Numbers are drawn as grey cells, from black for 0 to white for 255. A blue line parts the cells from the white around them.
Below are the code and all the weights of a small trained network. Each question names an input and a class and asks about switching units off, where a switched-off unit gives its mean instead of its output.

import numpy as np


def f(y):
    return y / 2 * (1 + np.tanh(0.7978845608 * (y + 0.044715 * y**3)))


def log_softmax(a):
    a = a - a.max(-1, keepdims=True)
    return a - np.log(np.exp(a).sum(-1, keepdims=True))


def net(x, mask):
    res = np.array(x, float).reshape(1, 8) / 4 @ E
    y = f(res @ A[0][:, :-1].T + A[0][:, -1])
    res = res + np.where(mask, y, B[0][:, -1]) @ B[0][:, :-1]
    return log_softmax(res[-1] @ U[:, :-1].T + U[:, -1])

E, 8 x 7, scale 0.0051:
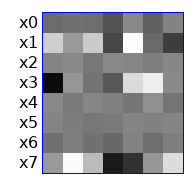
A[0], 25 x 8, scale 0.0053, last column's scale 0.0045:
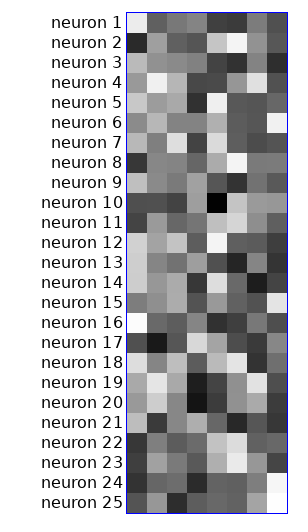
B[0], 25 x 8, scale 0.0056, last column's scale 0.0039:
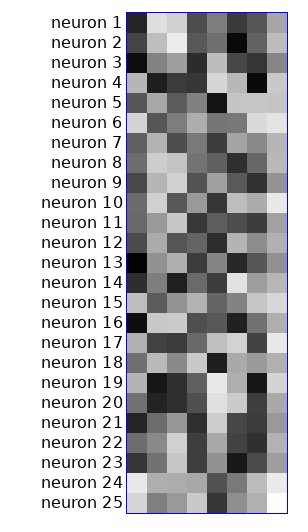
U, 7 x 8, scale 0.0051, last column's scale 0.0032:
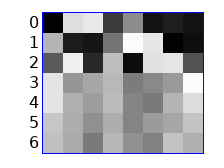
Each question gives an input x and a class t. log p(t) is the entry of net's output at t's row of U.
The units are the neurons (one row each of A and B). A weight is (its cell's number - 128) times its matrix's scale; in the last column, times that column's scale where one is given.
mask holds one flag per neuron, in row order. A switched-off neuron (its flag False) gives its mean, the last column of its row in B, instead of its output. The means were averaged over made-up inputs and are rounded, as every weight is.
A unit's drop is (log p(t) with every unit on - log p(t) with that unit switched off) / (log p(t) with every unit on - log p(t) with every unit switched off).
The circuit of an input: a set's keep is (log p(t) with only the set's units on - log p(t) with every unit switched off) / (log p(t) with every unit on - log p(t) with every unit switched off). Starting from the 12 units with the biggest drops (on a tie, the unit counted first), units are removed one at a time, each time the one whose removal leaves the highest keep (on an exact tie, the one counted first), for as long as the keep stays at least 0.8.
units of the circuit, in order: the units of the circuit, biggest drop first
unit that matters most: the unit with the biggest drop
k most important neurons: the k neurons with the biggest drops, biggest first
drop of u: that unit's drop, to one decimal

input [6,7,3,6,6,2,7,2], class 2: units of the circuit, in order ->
neuron 5; neuron 14
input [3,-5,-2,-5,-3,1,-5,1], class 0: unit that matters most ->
neuron 16
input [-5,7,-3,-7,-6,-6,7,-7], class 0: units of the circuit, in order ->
neuron 21; neuron 1
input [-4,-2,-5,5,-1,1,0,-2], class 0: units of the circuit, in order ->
neuron 2; neuron 22
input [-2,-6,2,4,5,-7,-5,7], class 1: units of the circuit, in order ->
neuron 4; neuron 19
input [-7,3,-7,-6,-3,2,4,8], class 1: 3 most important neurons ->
neuron 19; neuron 4; neuron 20
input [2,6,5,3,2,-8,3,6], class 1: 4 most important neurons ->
neuron 19; neuron 4; neuron 20; neuron 10
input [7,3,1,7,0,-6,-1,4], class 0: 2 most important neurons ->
neuron 2; neuron 23
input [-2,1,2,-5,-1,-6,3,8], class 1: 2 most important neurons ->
neuron 19; neuron 4
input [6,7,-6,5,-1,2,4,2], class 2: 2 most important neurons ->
neuron 5; neuron 14
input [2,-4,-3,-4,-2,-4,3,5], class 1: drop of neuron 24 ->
-0.1
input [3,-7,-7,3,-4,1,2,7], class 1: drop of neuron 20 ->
0.3
